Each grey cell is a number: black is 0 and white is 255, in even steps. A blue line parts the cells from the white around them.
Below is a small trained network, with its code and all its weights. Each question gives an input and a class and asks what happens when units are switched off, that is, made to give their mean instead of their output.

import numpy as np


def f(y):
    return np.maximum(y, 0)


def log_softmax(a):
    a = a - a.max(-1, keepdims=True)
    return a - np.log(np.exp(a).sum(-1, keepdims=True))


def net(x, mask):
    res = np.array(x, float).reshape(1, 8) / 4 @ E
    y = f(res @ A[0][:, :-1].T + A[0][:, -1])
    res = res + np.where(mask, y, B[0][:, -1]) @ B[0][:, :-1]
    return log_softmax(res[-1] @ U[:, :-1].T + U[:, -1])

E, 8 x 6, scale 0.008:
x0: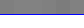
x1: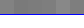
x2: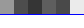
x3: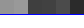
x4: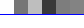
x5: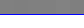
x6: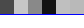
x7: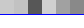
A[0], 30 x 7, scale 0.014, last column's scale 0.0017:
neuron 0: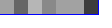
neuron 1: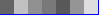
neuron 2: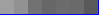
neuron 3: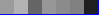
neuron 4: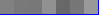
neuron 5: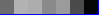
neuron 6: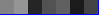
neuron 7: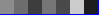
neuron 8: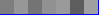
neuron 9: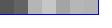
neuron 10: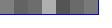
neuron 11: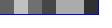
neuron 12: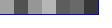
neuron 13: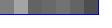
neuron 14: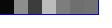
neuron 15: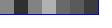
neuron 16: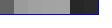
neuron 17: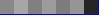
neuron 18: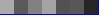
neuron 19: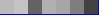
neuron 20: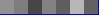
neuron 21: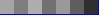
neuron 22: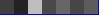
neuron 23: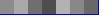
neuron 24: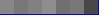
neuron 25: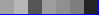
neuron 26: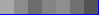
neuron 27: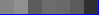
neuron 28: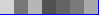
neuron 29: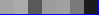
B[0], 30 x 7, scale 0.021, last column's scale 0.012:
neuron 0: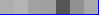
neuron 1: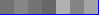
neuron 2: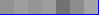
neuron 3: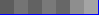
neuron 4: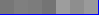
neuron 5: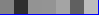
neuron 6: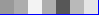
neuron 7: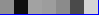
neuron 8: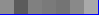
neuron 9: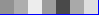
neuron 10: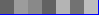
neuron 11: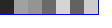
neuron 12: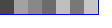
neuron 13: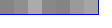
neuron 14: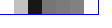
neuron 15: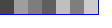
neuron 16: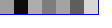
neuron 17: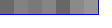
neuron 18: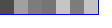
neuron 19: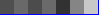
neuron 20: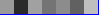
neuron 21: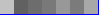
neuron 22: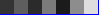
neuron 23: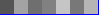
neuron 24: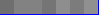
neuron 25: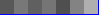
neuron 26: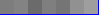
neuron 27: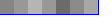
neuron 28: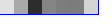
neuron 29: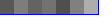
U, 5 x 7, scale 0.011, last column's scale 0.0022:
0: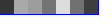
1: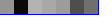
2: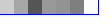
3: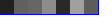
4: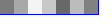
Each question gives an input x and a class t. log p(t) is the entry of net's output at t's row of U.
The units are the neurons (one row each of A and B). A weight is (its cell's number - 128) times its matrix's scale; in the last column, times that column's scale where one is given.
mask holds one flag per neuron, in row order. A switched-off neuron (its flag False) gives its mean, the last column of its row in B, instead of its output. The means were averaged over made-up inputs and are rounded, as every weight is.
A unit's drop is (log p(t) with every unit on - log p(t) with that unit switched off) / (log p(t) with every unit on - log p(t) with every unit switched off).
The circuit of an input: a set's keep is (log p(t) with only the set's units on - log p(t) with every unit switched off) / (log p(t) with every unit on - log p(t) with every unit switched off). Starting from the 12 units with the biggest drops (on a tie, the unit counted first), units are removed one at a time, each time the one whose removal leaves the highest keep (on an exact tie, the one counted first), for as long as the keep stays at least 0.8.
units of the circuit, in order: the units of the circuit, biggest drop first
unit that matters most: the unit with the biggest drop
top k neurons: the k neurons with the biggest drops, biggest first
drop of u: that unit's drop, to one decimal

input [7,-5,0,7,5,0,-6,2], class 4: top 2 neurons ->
neuron 6; neuron 14
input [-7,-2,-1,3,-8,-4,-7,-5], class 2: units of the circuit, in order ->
neuron 14
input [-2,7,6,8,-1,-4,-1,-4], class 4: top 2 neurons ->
neuron 6; neuron 16
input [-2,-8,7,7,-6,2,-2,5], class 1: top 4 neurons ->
neuron 7; neuron 20; neuron 9; neuron 28
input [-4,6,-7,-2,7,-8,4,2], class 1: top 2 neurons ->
neuron 14; neuron 5
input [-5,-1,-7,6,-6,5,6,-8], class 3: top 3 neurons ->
neuron 22; neuron 7; neuron 20
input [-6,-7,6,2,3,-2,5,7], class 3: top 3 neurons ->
neuron 16; neuron 19; neuron 25
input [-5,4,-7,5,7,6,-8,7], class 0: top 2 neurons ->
neuron 18; neuron 12
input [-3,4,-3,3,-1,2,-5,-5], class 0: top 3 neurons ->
neuron 15; neuron 19; neuron 18
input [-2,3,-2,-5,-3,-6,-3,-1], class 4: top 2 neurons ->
neuron 9; neuron 28
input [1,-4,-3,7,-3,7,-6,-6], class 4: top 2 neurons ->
neuron 6; neuron 11
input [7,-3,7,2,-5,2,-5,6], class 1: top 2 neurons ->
neuron 7; neuron 20
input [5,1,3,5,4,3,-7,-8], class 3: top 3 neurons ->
neuron 22; neuron 11; neuron 23
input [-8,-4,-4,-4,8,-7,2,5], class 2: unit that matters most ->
neuron 28
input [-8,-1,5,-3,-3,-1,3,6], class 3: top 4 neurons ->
neuron 16; neuron 19; neuron 5; neuron 25
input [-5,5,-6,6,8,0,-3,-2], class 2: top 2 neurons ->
neuron 28; neuron 7
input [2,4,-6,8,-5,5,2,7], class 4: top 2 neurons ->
neuron 6; neuron 22
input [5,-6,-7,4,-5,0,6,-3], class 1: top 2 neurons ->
neuron 16; neuron 5
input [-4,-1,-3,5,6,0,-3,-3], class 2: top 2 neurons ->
neuron 28; neuron 9
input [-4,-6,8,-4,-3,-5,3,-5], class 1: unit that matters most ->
neuron 7
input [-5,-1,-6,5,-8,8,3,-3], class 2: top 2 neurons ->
neuron 14; neuron 7
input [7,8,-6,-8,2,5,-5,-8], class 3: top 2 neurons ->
neuron 22; neuron 6
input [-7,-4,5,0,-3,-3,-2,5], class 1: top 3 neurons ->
neuron 7; neuron 22; neuron 20
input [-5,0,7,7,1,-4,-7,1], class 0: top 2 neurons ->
neuron 18; neuron 15
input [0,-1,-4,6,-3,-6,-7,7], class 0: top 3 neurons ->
neuron 18; neuron 22; neuron 10
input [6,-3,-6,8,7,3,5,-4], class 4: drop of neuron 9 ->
-0.1
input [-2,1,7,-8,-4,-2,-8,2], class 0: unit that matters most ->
neuron 15
